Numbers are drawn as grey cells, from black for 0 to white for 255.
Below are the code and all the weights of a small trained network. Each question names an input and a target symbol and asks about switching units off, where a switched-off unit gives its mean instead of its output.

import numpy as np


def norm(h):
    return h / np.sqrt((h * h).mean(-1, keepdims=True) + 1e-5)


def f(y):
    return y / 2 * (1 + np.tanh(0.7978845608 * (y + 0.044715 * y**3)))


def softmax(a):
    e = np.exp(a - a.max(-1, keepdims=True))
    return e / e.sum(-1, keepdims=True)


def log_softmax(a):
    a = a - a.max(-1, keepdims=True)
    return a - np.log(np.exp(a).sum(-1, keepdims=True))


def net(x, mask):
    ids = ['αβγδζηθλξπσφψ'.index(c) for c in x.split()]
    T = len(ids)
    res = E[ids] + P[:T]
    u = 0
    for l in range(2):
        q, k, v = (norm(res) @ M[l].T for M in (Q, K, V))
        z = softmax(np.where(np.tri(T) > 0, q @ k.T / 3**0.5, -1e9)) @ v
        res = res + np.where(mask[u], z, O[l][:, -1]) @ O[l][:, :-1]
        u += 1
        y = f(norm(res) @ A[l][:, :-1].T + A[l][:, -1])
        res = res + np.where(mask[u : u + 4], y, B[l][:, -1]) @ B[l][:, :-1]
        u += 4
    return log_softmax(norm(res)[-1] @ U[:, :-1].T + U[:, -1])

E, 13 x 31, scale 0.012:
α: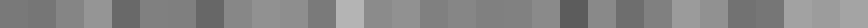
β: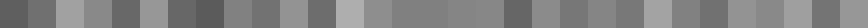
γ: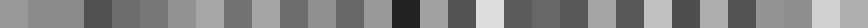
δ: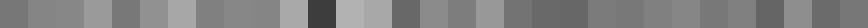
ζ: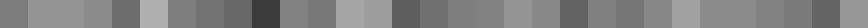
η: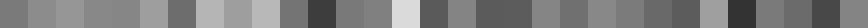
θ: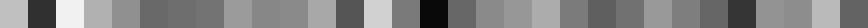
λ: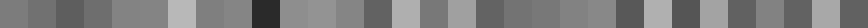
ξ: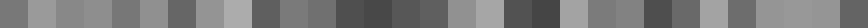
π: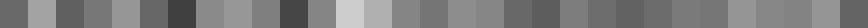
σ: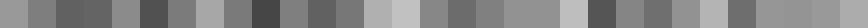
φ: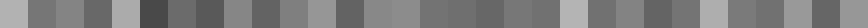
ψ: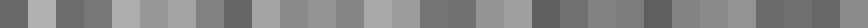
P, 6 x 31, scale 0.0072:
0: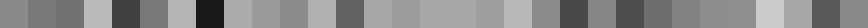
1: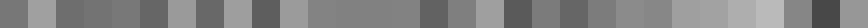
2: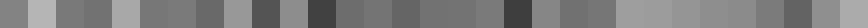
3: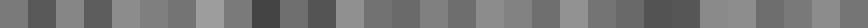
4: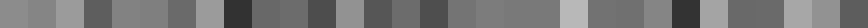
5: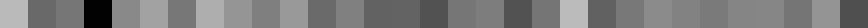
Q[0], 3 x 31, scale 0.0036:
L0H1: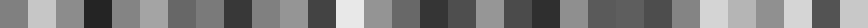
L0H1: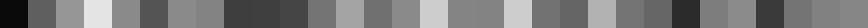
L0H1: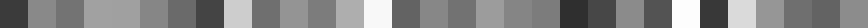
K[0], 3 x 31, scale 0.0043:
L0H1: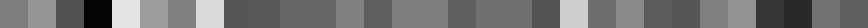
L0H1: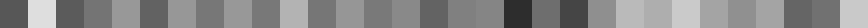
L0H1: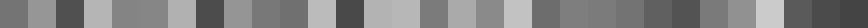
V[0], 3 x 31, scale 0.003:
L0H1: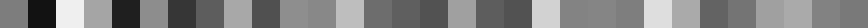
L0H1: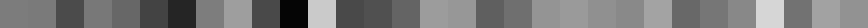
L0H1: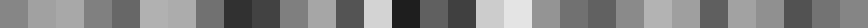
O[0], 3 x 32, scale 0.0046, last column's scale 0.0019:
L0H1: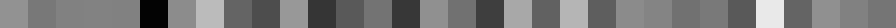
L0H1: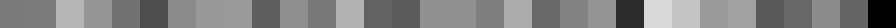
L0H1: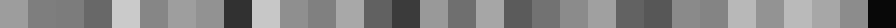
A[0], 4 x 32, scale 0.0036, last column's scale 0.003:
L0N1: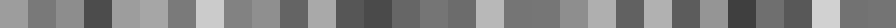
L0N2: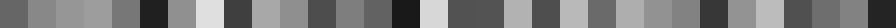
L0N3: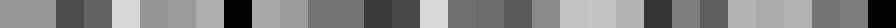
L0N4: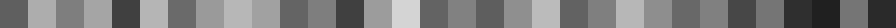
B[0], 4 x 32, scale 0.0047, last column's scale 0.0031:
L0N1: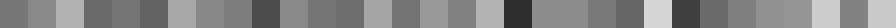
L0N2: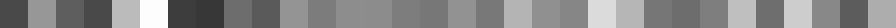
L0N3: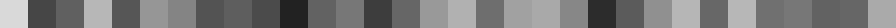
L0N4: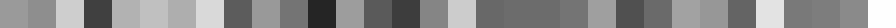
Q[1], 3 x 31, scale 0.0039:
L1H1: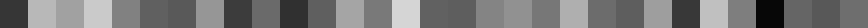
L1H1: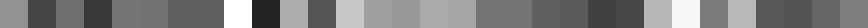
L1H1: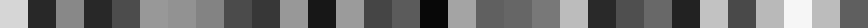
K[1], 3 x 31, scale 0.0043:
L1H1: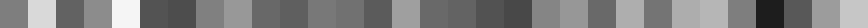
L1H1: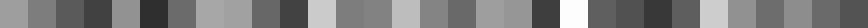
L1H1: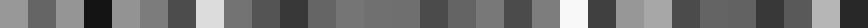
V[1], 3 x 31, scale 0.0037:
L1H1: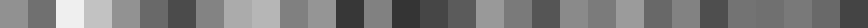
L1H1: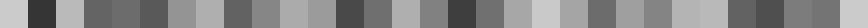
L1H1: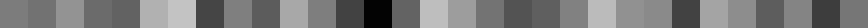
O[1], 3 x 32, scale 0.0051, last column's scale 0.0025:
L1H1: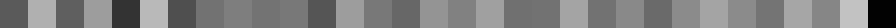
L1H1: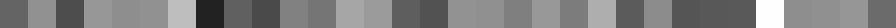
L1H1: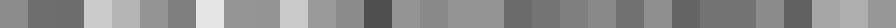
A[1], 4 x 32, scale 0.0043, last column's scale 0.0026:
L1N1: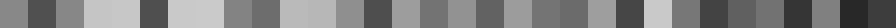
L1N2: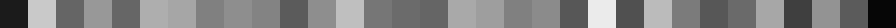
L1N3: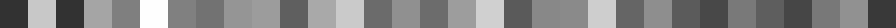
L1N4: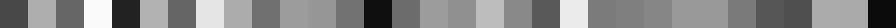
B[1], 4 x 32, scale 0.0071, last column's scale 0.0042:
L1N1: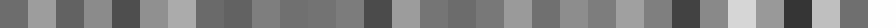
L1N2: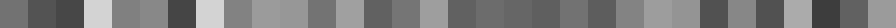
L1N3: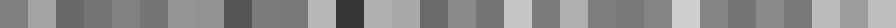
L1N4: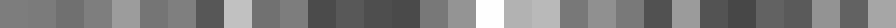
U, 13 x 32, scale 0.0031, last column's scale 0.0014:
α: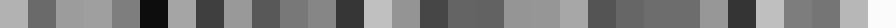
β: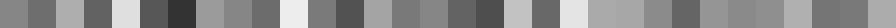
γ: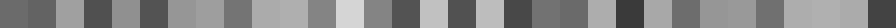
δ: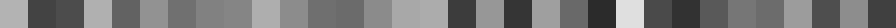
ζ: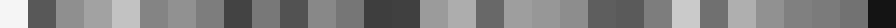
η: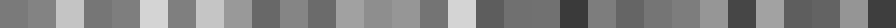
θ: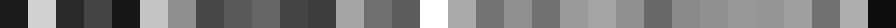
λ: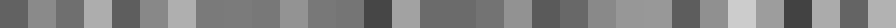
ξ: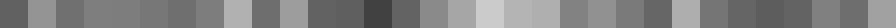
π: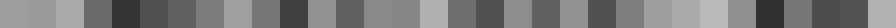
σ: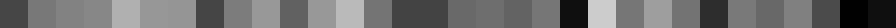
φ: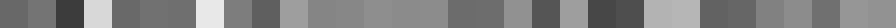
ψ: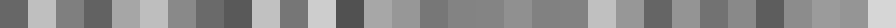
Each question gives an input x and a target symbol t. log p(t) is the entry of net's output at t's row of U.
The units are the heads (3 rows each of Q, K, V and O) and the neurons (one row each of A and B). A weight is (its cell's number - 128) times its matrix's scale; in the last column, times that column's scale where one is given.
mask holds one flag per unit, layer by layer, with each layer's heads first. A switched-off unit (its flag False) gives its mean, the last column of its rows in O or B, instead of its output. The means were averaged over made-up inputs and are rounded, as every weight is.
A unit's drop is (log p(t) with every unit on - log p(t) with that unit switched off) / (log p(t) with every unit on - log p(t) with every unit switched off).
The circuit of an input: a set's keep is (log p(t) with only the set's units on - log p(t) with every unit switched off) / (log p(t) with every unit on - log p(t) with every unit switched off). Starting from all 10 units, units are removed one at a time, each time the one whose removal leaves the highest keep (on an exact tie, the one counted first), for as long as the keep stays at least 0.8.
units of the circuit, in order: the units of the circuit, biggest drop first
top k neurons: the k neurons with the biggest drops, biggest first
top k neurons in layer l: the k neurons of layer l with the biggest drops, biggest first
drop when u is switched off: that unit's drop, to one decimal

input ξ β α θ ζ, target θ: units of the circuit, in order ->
L1H1
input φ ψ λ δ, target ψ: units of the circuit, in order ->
L0H1, L1N3
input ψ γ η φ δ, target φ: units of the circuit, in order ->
L1H1, L1N2, L1N3, L0H1
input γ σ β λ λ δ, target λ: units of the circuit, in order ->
L1N1, L1H1
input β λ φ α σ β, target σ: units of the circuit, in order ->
L1H1, L1N2
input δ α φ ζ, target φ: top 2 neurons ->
L1N2, L1N3
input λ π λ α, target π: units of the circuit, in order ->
L1H1, L0H1
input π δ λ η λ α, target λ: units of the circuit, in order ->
L1H1, L1N1
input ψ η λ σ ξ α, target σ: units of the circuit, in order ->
L0H1, L1H1, L1N2
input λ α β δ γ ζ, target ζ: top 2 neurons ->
L0N3, L1N1
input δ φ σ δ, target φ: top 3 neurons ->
L1N2, L1N3, L0N4
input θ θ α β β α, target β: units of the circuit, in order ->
L0H1, L0N2
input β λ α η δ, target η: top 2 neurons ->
L0N4, L1N1
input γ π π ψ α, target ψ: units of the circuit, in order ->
L0H1
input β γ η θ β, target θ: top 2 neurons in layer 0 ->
L0N4, L0N1
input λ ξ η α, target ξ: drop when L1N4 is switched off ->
0.9
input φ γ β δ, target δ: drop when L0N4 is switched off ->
0.2
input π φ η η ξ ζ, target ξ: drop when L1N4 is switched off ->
0.9
